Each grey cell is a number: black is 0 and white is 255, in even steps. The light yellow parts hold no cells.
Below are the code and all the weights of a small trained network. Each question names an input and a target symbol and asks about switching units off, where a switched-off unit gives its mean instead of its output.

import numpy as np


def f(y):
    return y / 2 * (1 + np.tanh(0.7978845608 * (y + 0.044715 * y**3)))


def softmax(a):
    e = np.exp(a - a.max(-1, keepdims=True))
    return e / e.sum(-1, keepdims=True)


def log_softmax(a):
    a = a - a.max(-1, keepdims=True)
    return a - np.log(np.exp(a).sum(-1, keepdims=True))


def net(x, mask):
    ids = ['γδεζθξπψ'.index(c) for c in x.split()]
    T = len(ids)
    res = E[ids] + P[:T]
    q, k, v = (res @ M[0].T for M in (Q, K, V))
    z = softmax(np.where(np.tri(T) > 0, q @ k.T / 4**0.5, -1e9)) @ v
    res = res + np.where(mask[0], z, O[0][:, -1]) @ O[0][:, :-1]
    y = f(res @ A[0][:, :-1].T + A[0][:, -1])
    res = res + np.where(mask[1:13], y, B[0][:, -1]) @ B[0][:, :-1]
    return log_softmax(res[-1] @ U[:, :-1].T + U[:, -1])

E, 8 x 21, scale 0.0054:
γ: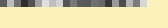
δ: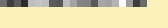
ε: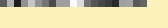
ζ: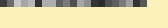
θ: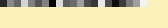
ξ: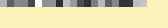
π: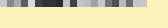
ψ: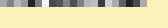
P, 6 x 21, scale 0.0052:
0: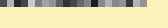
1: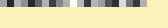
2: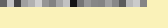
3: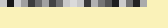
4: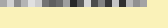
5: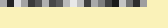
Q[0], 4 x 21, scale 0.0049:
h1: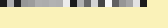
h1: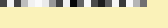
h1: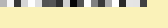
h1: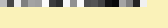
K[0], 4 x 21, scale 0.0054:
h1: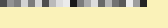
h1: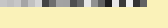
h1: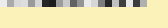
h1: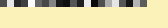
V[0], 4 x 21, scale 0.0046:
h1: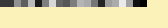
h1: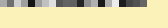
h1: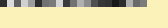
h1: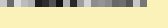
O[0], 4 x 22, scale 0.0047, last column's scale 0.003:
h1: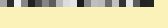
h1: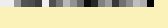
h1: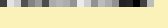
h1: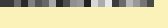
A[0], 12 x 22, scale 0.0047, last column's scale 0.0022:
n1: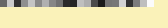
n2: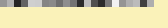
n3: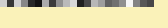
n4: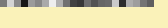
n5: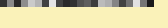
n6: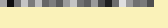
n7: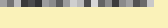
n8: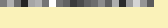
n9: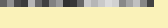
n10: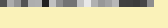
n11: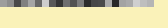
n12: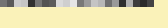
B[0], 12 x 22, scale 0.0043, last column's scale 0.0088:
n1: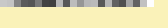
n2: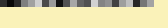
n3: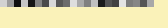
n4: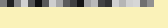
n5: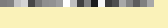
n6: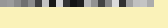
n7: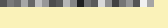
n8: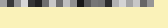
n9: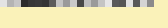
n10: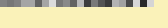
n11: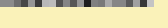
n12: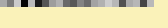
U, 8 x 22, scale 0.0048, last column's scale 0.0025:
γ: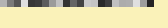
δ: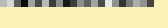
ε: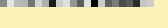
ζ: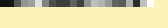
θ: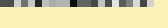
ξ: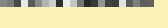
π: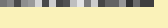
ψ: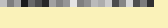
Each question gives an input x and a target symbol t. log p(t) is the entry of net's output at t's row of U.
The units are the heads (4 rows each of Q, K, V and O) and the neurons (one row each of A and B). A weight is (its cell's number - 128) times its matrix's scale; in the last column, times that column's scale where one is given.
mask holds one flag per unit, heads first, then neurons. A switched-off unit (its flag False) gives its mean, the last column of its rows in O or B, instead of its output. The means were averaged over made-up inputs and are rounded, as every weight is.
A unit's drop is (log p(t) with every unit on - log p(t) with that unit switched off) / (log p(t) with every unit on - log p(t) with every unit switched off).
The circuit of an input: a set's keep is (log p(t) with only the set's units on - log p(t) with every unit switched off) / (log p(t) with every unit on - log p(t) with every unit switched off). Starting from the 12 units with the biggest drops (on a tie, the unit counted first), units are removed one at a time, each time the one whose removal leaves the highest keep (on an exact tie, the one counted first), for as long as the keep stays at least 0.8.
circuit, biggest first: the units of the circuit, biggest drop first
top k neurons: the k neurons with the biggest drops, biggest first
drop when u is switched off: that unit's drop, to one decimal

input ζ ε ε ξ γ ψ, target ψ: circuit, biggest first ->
h1, n12
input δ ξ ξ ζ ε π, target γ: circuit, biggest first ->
h1, n6
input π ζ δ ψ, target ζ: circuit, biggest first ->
h1, n7
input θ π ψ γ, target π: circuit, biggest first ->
h1, n10
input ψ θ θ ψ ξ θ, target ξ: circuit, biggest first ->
h1, n3, n1
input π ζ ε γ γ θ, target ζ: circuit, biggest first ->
h1, n10
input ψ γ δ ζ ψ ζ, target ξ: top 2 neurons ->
n3, n1
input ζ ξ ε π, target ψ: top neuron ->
n12
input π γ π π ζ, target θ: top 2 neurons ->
n1, n3
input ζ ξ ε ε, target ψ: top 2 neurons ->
n12, n3
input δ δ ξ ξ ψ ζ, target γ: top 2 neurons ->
n3, n6
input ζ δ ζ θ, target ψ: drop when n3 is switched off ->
0.2
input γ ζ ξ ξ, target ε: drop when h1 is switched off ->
0.4
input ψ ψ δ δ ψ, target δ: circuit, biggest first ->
h1
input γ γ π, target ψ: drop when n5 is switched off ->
0.1
